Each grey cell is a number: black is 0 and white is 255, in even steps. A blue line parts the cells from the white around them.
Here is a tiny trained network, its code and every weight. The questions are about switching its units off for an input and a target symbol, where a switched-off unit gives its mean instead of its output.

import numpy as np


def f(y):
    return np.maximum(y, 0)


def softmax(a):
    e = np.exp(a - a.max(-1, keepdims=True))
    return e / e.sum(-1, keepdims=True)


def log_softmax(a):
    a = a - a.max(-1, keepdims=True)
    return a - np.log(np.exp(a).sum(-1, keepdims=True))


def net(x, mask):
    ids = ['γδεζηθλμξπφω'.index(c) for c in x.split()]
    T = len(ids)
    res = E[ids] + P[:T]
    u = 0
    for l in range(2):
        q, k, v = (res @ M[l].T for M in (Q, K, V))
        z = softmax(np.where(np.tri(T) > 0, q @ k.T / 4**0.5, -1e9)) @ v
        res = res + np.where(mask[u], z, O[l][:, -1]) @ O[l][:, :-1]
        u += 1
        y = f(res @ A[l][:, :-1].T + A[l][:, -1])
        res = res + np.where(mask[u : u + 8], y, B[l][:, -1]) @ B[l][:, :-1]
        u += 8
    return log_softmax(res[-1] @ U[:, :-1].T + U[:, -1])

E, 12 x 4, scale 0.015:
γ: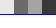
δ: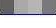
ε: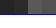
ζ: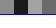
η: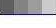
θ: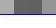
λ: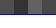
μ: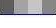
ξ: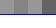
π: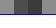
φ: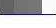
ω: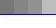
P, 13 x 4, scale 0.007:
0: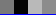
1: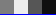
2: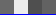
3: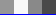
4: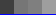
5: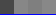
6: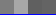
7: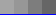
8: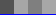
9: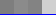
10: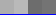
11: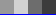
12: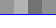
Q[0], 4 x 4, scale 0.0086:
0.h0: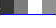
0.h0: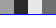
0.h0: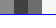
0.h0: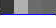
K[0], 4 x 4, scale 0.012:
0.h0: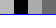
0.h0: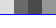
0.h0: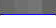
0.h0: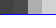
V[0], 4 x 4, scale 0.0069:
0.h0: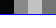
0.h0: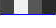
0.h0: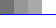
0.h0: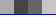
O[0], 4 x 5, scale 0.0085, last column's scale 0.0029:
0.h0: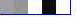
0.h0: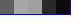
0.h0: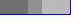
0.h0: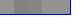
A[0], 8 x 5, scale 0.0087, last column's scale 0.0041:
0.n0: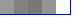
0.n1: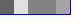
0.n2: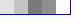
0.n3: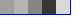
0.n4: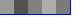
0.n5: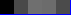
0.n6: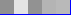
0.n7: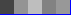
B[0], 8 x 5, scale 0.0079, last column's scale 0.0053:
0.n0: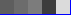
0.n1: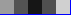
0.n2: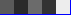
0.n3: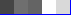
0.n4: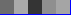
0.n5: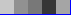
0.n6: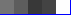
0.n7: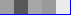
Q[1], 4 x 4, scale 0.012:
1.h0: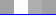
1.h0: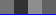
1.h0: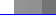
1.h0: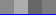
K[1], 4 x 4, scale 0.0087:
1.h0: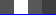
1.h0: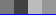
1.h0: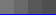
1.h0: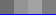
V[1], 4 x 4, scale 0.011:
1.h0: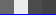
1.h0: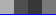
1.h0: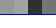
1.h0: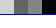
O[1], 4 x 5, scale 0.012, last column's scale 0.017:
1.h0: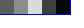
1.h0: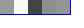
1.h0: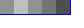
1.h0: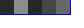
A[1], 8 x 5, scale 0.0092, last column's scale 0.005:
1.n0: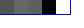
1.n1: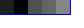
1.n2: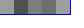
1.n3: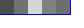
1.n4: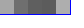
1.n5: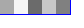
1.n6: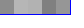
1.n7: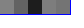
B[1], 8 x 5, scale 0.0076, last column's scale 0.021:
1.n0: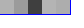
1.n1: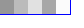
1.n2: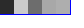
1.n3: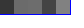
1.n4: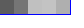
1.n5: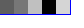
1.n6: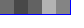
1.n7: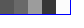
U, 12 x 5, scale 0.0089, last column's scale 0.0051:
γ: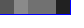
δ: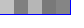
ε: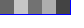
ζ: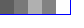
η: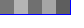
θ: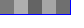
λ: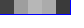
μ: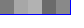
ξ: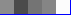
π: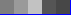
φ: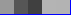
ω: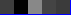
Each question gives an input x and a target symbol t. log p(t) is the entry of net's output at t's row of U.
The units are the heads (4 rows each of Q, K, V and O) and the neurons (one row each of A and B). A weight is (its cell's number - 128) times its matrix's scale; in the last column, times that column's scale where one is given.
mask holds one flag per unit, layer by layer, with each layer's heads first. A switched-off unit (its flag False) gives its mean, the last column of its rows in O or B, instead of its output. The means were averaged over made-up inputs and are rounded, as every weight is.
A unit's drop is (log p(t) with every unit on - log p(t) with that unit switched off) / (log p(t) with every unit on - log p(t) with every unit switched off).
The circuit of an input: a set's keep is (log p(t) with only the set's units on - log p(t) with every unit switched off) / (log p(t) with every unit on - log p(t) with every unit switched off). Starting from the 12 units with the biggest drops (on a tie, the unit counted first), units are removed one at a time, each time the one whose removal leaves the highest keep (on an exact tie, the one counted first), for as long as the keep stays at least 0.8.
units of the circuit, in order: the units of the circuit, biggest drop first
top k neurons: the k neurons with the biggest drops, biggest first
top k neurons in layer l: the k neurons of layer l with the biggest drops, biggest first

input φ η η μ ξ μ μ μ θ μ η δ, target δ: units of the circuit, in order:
(1.h0; 0.h0; 0.n1)
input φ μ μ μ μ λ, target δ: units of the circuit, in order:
(1.h0; 0.h0; 0.n4)
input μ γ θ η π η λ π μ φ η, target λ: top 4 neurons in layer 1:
(1.n1; 1.n2; 1.n5; 1.n4)
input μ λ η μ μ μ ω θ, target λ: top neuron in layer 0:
(0.n2)
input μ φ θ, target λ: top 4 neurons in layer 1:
(1.n1; 1.n2; 1.n5; 1.n4)
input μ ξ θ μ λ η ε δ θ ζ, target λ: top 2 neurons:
(1.n1; 0.n7)
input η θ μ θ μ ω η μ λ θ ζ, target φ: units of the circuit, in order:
(0.h0; 1.h0)
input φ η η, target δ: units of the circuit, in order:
(1.h0; 0.h0; 1.n5)
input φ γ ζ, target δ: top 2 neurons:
(0.n4; 1.n5)
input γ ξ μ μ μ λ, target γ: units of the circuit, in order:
(1.h0; 0.h0; 1.n7)
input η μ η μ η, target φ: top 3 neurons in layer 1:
(1.n1; 1.n7; 1.n5)
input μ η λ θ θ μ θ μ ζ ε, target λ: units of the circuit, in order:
(1.n1; 1.h0; 0.n7)
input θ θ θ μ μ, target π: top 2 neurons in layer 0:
(0.n4; 0.n6)
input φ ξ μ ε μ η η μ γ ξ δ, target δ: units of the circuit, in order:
(1.h0; 0.h0; 0.n2)
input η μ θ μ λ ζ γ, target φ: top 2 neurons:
(0.n2; 1.n5)
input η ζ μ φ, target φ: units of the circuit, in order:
(1.h0; 0.h0; 0.n6)
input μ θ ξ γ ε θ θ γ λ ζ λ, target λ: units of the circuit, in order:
(1.n1; 1.h0; 0.h0; 0.n7)
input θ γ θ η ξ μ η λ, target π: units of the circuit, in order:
(1.h0; 0.h0; 1.n5)
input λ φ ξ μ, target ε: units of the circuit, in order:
(1.h0; 1.n0; 0.n5; 0.n1)
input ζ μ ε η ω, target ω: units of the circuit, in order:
(1.n5; 1.h0; 1.n7)
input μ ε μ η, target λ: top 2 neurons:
(1.n1; 1.n2)
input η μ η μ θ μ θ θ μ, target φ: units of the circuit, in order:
(0.h0; 1.h0; 0.n6)
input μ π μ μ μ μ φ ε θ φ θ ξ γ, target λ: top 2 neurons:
(1.n1; 0.n2)
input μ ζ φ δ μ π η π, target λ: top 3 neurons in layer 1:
(1.n1; 1.n2; 1.n5)
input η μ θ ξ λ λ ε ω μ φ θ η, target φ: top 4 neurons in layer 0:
(0.n1; 0.n6; 0.n2; 0.n5)
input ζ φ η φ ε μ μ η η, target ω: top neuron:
(1.n1)
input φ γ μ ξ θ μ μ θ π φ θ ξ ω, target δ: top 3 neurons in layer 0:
(0.n4; 0.n2; 0.n6)
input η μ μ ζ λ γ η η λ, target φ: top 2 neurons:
(1.n5; 1.n1)
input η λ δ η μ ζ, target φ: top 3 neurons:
(1.n5; 1.n1; 1.n7)
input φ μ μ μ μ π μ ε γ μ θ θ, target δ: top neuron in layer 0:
(0.n2)
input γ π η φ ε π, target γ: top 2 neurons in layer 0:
(0.n3; 0.n5)
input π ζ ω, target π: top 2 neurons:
(1.n5; 0.n4)
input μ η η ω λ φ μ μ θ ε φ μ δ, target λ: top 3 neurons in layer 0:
(0.n6; 0.n1; 0.n7)
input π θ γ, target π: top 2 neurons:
(1.n5; 0.n4)
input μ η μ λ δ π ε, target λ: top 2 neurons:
(1.n1; 1.n2)
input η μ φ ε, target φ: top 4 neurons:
(1.n1; 1.n5; 1.n7; 0.n1)
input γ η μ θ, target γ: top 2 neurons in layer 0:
(0.n2; 0.n3)
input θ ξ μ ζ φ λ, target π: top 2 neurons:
(1.n5; 0.n4)
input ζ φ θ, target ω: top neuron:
(1.n5)
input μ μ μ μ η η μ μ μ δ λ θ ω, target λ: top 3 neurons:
(1.n1; 1.n2; 1.n5)
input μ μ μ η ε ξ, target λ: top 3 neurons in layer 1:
(1.n1; 1.n5; 1.n2)
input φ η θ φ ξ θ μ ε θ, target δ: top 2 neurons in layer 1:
(1.n5; 1.n7)
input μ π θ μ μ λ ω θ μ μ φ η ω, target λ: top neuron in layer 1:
(1.n1)
